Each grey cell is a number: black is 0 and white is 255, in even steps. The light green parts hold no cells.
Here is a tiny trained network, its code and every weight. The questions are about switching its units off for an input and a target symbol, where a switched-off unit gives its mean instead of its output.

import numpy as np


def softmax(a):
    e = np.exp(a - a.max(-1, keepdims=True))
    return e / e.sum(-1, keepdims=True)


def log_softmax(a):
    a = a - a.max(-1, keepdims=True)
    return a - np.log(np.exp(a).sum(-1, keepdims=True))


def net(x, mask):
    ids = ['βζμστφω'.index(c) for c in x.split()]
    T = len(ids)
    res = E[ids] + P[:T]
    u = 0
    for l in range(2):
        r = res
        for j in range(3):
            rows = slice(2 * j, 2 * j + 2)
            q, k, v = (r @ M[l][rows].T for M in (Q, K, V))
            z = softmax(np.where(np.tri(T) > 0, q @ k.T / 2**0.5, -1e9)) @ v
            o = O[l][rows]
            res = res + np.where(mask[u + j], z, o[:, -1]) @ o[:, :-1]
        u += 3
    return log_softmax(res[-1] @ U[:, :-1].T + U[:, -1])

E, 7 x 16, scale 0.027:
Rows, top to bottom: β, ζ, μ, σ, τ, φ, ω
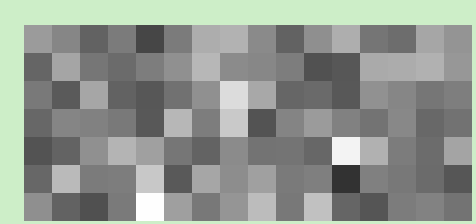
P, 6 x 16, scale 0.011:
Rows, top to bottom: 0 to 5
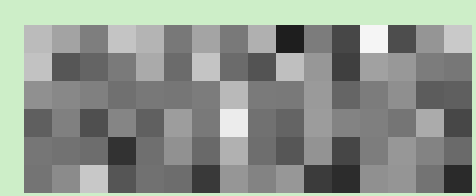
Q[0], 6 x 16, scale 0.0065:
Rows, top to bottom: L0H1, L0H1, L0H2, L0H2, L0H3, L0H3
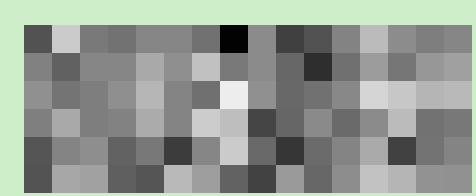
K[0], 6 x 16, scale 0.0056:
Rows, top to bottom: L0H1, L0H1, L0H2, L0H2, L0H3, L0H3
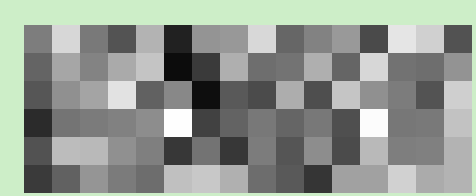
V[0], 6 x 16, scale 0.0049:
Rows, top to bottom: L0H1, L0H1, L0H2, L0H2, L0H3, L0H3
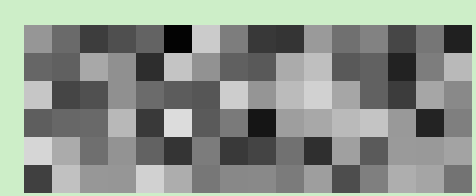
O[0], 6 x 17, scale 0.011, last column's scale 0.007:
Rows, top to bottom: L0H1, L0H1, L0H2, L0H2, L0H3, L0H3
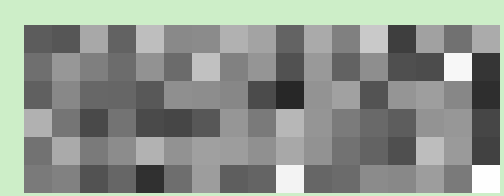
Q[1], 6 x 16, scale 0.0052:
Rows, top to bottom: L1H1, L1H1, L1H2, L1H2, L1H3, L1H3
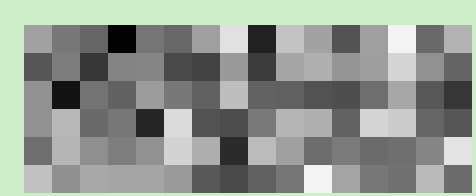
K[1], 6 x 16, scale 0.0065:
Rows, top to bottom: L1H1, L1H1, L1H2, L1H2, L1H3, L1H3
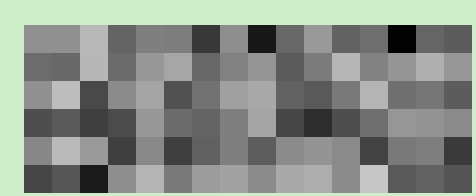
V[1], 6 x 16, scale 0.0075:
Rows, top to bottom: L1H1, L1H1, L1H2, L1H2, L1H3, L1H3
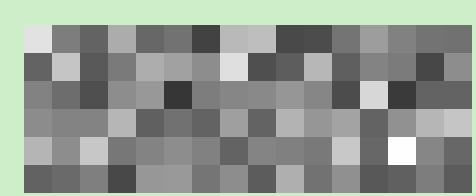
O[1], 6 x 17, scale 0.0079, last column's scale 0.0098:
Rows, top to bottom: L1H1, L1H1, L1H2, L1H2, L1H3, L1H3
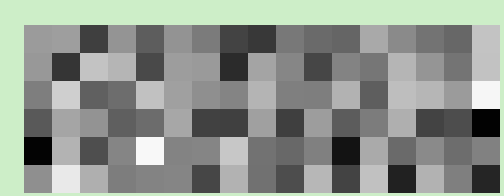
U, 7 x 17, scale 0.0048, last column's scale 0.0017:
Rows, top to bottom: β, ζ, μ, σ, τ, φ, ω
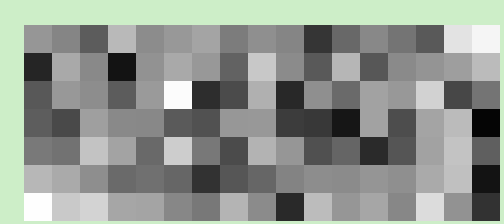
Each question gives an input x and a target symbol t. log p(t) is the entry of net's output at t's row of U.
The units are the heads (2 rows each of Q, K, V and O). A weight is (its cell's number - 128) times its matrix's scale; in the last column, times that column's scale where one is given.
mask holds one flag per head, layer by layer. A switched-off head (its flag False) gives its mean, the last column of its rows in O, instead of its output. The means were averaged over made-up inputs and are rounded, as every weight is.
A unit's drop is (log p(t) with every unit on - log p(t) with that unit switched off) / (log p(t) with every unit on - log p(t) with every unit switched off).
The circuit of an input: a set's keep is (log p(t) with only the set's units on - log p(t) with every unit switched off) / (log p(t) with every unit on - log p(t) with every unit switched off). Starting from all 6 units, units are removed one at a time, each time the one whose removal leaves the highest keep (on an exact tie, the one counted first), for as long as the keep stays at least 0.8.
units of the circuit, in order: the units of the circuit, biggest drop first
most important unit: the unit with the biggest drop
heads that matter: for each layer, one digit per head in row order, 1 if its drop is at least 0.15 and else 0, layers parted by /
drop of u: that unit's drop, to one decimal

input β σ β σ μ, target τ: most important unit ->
L1H1
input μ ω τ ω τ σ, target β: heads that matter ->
111 / 011
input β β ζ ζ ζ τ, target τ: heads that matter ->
111 / 101
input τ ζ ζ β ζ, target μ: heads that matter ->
100 / 011
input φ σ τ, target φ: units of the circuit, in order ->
L0H2, L1H3
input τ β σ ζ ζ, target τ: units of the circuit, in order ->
L1H1, L0H1
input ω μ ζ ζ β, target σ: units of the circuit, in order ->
L0H2, L1H3, L1H2, L0H1
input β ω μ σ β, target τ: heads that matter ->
110 / 101
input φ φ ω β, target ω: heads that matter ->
100 / 011
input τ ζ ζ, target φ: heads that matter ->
010 / 100
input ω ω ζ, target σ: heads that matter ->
110 / 011
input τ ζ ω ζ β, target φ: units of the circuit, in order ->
L0H2, L1H1
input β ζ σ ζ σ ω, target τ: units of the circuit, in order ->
L1H1, L0H1, L1H3, L0H3
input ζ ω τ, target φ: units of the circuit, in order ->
L0H2
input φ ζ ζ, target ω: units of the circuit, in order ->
L0H1, L1H3, L1H2
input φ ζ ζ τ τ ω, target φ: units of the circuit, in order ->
L0H2, L0H3
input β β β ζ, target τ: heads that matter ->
111 / 101
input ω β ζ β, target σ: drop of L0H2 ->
0.6
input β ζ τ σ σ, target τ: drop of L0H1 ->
0.4
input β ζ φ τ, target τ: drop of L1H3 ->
0.3
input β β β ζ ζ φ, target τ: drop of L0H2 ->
0.1
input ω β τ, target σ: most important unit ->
L0H2
